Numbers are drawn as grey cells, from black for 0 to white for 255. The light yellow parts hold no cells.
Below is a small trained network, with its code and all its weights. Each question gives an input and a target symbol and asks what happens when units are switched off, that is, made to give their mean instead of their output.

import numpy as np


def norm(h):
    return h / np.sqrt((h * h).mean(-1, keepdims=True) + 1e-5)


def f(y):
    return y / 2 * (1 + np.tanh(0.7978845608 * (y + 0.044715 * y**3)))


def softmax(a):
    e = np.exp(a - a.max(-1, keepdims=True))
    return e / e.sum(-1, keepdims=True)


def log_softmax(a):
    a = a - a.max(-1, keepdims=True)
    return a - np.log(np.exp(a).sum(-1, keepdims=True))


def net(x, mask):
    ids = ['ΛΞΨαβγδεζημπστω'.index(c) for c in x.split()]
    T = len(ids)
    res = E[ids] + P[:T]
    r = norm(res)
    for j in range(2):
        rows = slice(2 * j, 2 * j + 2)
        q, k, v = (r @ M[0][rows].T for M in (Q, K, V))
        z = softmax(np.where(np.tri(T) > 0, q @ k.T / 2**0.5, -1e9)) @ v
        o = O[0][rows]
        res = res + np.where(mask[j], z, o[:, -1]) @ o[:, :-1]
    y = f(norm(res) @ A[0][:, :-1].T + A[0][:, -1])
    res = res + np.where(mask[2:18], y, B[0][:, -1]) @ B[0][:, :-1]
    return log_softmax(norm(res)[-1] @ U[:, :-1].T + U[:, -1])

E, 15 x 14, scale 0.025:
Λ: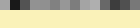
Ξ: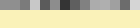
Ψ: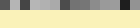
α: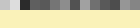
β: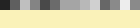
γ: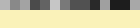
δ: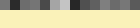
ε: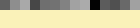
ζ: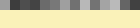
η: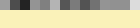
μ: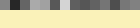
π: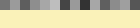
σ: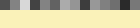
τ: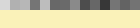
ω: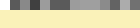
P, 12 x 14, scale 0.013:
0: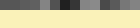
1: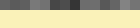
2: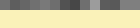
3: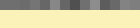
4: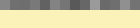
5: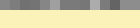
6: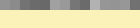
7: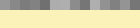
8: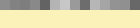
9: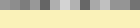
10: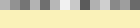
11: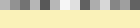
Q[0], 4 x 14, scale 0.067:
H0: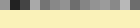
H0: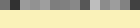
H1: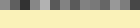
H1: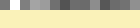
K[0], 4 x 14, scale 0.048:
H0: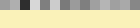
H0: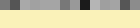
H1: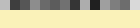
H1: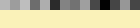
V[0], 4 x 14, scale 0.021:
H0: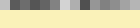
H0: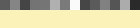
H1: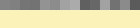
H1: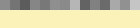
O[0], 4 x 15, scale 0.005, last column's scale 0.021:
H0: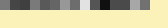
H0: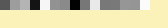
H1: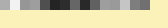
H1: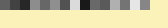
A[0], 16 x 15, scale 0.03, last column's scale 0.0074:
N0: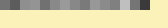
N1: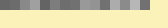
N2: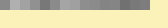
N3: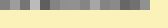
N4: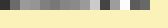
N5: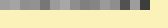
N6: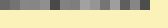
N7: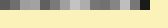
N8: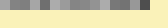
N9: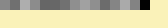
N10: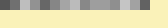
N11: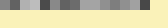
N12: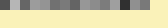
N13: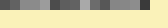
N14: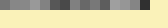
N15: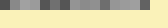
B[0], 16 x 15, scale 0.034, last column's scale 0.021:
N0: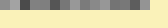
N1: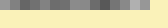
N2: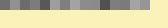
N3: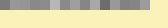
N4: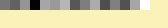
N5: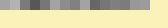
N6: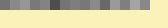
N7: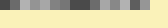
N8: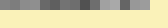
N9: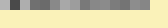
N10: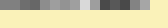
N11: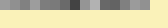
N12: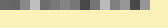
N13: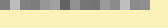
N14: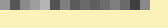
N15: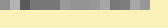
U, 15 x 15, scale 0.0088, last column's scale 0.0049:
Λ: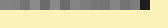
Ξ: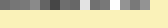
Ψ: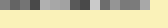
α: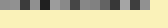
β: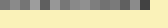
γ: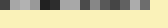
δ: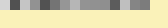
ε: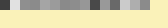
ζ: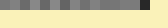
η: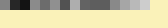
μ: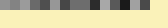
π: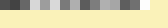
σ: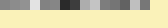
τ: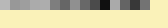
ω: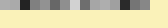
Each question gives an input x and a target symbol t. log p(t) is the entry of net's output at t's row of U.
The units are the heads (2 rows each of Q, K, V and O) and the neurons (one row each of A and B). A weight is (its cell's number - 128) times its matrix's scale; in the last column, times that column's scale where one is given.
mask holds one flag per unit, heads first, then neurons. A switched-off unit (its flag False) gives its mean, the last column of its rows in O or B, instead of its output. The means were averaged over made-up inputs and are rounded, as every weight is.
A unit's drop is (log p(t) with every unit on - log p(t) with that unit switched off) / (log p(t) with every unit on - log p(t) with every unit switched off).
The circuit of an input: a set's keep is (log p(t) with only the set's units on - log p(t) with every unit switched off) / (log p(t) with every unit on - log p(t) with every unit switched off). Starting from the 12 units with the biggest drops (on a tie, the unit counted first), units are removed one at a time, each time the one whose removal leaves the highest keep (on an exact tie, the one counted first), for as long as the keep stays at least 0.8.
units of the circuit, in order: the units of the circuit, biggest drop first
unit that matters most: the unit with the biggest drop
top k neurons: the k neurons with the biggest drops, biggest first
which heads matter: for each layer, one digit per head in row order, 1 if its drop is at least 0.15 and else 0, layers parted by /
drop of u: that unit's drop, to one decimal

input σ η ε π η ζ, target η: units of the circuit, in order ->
(H1, N4)
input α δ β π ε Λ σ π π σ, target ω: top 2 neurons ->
(N4, N15)
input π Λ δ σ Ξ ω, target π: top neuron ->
(N4)
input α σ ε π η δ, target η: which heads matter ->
01
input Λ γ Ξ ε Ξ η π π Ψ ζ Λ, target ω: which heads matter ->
10
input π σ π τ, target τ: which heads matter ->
10
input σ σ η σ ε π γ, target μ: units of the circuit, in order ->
(N4, N8)
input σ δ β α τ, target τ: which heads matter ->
00
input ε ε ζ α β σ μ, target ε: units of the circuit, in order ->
(H0, N13, N4)
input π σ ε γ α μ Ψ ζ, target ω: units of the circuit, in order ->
(H0, N4)
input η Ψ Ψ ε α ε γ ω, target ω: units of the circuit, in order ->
(H0, N4, N0)
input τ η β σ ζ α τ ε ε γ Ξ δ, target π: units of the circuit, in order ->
(H0, N4, N7)
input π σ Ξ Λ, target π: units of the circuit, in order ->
(H0, N4, N7)
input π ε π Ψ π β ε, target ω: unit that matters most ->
H0
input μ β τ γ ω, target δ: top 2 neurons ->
(N4, N9)
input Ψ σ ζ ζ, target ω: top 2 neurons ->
(N4, N0)
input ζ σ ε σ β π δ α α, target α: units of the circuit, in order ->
(N4, H0)
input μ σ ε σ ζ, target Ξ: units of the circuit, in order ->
(H0, N4, N6)
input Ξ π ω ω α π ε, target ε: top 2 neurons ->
(N4, N13)
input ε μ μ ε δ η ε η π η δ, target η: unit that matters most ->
H1
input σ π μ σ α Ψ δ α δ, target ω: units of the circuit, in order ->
(H0, N0)
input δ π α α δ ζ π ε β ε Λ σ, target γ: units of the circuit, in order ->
(H0, N4, N6)
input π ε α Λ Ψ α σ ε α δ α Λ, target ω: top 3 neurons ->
(N0, N8, N4)
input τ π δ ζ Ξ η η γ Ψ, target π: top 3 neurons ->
(N12, N3, N4)
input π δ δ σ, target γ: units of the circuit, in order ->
(N4, H0)
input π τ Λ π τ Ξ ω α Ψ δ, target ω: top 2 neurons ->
(N0, N4)
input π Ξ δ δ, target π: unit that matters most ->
H0
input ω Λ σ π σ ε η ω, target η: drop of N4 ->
0.2
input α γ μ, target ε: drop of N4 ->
0.3
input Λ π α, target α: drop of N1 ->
0.0
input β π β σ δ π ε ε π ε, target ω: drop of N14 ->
0.1
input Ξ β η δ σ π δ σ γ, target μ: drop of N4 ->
0.1
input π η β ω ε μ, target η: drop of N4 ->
0.3
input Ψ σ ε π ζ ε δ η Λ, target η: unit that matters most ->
H1
